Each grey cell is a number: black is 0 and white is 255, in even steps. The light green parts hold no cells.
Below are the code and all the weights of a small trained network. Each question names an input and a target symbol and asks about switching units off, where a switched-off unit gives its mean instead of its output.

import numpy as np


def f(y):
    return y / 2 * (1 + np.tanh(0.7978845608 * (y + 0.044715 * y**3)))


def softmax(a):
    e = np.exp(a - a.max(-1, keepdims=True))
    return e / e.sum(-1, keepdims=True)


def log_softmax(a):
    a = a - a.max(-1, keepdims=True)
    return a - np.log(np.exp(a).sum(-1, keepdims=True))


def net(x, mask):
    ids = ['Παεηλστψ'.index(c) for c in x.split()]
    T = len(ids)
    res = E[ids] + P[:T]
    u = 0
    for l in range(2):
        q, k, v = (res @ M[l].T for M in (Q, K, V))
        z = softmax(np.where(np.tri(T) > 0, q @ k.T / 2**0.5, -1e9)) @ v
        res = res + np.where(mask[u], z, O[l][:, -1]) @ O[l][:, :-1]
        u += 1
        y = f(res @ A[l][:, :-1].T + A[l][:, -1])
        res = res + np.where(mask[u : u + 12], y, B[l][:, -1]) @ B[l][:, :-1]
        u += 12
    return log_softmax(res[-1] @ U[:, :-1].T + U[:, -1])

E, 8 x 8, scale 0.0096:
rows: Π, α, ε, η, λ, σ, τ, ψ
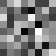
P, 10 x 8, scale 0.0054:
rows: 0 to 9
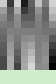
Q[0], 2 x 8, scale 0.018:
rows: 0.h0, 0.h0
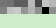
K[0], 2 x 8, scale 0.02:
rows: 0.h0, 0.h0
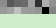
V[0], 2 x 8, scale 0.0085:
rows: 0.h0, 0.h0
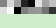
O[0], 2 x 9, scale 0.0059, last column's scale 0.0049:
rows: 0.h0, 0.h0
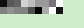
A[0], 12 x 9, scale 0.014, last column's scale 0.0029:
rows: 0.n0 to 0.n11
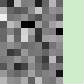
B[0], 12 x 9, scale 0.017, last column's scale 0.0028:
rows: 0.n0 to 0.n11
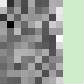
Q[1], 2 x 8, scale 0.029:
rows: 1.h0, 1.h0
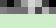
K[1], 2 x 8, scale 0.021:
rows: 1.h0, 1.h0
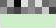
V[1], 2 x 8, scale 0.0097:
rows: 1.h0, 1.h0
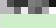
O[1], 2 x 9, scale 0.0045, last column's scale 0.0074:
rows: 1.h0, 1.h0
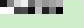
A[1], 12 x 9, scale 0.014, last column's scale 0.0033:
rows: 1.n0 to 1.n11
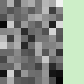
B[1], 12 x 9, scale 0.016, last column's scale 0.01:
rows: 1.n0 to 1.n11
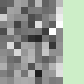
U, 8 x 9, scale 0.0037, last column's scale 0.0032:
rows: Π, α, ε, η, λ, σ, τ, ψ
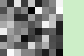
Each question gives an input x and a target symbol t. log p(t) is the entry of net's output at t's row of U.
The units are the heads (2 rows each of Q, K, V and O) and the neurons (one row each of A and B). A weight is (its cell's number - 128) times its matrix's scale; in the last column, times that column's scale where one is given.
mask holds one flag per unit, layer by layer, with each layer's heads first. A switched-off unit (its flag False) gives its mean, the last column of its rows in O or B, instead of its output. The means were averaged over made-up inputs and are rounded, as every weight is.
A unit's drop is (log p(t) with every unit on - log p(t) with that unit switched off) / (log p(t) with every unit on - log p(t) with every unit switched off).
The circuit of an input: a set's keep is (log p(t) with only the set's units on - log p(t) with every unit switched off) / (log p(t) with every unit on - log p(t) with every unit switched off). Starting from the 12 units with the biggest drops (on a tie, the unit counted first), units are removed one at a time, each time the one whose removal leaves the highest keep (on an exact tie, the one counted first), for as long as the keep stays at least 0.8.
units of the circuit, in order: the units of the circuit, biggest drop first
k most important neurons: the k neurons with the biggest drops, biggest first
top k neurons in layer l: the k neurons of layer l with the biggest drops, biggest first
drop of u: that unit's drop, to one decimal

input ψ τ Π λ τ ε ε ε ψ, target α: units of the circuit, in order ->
[1.n3]
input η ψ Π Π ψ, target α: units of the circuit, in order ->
[1.n3, 0.n9]
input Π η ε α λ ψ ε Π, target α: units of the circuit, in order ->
[1.n3, 1.h0]
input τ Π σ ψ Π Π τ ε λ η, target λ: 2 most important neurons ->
[0.n5, 0.n0]
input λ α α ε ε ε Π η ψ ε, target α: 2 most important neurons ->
[1.n3, 0.n2]
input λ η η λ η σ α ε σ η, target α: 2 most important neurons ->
[1.n3, 0.n5]
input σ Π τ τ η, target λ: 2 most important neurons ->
[0.n0, 1.n5]
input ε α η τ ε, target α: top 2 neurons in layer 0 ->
[0.n2, 0.n0]
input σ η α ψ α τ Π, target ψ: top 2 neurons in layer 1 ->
[1.n4, 1.n6]
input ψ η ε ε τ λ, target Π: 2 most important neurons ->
[0.n3, 1.n3]
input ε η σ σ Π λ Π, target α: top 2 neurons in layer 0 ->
[0.n5, 0.n1]
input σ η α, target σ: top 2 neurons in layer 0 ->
[0.n3, 0.n2]
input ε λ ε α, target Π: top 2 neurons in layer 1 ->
[1.n3, 1.n8]
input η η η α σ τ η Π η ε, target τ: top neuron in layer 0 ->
[0.n1]
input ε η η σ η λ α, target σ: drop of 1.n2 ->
0.1
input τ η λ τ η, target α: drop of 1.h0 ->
0.1
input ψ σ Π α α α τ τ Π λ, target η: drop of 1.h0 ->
0.6
